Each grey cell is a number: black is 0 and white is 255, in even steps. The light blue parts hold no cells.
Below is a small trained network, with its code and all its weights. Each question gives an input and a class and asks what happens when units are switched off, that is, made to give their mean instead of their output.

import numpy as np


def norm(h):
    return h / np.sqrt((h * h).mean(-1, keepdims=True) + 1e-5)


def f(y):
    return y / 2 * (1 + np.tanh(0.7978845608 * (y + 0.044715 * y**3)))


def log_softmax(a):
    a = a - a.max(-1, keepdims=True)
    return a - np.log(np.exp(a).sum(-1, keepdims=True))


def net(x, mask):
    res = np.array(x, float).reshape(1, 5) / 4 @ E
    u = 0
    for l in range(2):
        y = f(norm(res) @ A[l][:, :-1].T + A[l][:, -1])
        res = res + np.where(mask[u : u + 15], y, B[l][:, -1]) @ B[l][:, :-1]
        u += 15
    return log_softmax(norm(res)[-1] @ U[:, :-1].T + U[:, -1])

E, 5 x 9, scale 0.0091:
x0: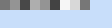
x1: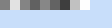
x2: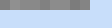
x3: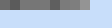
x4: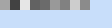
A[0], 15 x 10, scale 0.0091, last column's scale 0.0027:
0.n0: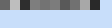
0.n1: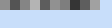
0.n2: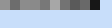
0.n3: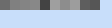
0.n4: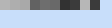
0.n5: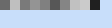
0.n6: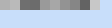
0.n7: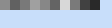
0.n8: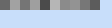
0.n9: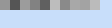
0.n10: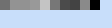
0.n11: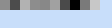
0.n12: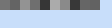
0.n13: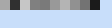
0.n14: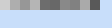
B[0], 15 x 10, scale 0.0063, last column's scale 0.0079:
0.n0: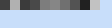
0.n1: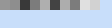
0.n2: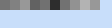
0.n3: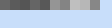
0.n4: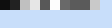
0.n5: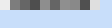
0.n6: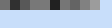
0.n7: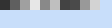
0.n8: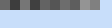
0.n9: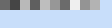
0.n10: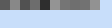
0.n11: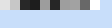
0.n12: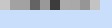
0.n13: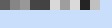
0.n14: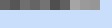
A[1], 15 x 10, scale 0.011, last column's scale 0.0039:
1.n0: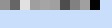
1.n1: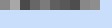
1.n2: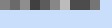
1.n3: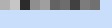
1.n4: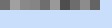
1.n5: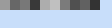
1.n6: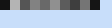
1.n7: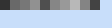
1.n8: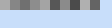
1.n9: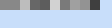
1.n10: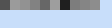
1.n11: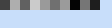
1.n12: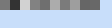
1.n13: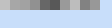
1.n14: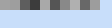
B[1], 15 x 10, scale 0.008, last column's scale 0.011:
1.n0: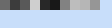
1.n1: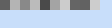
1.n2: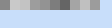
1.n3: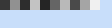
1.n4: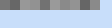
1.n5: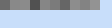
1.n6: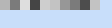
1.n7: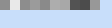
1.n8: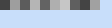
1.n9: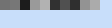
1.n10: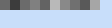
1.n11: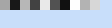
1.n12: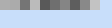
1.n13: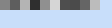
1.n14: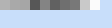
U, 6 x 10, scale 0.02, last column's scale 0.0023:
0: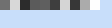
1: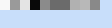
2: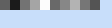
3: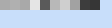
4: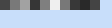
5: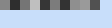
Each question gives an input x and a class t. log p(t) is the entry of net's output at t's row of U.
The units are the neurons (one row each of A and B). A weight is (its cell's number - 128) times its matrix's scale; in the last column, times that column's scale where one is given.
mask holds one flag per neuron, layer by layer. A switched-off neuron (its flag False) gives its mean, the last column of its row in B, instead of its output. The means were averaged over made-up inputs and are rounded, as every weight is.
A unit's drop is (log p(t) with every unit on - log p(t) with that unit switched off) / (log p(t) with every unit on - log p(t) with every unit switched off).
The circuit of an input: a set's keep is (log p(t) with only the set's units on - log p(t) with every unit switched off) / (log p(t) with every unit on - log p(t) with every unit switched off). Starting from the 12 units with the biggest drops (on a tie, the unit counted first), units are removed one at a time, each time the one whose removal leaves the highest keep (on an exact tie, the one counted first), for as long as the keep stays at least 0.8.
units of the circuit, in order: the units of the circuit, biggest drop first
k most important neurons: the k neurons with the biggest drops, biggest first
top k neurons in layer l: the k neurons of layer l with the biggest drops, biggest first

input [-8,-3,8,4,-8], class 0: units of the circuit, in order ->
[0.n11]
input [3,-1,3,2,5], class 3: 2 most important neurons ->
[1.n7 0.n13]
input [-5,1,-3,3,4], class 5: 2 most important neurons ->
[0.n4 0.n5]
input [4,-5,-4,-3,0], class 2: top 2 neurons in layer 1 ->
[1.n11 1.n1]
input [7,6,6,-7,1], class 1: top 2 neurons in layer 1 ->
[1.n13 1.n14]
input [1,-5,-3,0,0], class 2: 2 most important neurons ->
[0.n7 0.n1]
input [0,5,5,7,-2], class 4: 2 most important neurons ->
[0.n11 0.n4]
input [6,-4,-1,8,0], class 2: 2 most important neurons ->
[0.n7 1.n11]
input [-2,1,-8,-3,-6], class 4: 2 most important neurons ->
[1.n6 0.n4]
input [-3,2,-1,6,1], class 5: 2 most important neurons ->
[0.n4 1.n0]
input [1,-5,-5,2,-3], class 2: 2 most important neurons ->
[0.n7 1.n11]
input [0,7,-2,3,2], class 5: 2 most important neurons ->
[0.n11 0.n4]
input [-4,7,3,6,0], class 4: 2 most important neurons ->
[0.n0 1.n6]
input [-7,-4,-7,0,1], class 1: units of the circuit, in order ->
[0.n12]
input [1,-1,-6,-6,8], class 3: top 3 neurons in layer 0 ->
[0.n11 0.n13 0.n5]
